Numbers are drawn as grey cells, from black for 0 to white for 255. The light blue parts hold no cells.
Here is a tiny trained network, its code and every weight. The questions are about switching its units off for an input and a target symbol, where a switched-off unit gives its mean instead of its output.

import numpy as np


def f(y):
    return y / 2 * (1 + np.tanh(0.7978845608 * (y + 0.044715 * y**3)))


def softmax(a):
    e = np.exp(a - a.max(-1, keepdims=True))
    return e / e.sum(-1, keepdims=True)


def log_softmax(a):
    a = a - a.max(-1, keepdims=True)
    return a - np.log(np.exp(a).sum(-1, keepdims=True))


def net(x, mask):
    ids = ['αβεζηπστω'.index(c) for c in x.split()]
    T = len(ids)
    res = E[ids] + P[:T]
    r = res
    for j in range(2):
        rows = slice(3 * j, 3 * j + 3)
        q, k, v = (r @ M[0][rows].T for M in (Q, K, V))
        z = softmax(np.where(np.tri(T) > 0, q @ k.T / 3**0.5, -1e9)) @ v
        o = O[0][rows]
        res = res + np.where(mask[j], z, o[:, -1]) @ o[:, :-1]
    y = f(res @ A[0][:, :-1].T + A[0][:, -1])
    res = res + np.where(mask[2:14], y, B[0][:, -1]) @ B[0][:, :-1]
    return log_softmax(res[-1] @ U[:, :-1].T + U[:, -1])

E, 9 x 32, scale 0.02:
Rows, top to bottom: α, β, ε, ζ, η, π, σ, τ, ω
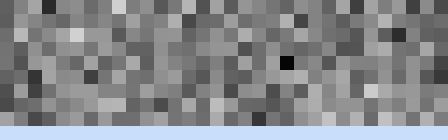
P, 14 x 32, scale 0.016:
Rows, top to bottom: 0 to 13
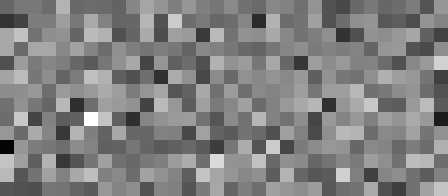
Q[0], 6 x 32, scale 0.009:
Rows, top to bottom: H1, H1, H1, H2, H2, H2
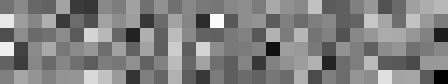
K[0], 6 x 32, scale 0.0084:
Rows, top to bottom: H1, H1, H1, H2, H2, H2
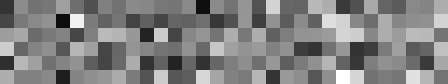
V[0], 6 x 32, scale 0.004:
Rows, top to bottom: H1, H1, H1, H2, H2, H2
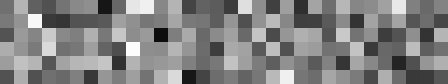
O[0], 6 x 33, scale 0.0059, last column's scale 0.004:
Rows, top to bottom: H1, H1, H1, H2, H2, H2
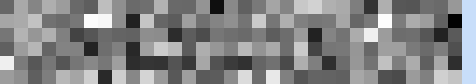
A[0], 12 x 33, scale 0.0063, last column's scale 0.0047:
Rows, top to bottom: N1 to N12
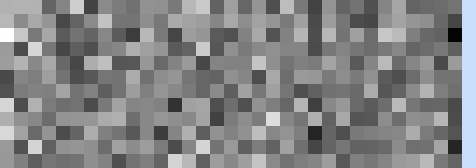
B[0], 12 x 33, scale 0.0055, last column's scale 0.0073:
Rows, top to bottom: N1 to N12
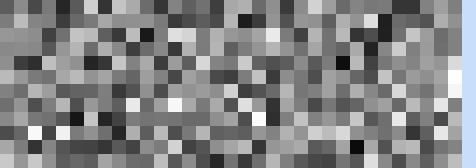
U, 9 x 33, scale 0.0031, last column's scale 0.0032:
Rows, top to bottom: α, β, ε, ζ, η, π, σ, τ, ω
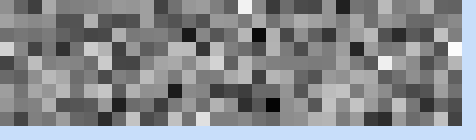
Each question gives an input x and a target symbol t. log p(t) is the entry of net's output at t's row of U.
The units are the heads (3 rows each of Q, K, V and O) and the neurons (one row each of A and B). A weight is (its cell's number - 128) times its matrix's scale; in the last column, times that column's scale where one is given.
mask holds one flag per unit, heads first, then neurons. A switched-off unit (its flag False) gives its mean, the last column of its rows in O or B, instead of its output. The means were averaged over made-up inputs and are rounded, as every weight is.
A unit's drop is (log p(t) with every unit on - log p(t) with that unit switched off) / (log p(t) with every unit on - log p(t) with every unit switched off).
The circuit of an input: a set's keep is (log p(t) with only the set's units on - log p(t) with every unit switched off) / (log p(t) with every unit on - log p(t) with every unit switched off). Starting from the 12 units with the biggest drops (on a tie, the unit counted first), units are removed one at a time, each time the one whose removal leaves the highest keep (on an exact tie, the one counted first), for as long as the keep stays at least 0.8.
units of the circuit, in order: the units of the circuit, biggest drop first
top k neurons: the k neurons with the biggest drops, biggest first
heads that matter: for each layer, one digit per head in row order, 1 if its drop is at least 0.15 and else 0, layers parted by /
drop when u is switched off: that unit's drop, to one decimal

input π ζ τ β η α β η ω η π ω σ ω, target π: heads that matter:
01
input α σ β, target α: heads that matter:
10
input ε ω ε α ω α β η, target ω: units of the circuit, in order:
(H1)
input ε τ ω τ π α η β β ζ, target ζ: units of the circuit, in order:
(H1, N11, H2)
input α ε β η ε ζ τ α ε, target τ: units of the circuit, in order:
(H1, N7)
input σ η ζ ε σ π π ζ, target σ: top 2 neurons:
(N6, N5)
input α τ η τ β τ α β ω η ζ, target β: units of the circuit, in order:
(N9, H1, H2)
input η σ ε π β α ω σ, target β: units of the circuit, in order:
(N9, H1, H2)
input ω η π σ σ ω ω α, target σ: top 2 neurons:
(N6, N5)
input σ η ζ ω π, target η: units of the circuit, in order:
(H2, H1)
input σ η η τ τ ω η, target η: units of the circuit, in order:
(H2, N4)
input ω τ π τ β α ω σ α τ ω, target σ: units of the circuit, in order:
(H1, N6, H2)
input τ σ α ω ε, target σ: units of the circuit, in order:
(H1, N6)
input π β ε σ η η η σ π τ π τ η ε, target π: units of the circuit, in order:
(H2)
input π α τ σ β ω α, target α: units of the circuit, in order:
(H1, N5, N8)
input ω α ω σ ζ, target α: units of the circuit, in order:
(H1, N5, H2)
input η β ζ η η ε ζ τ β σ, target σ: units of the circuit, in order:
(H1, H2)
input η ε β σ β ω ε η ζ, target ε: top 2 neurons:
(N2, N5)
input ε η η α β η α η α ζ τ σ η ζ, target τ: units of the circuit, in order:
(H1, N7)
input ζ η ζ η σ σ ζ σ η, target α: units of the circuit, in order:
(N5)
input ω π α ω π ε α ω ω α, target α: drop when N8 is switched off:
0.1
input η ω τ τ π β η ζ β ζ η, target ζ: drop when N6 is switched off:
0.0
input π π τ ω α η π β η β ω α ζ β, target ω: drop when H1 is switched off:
1.2
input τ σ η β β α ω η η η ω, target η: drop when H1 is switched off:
0.0
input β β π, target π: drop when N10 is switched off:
0.1
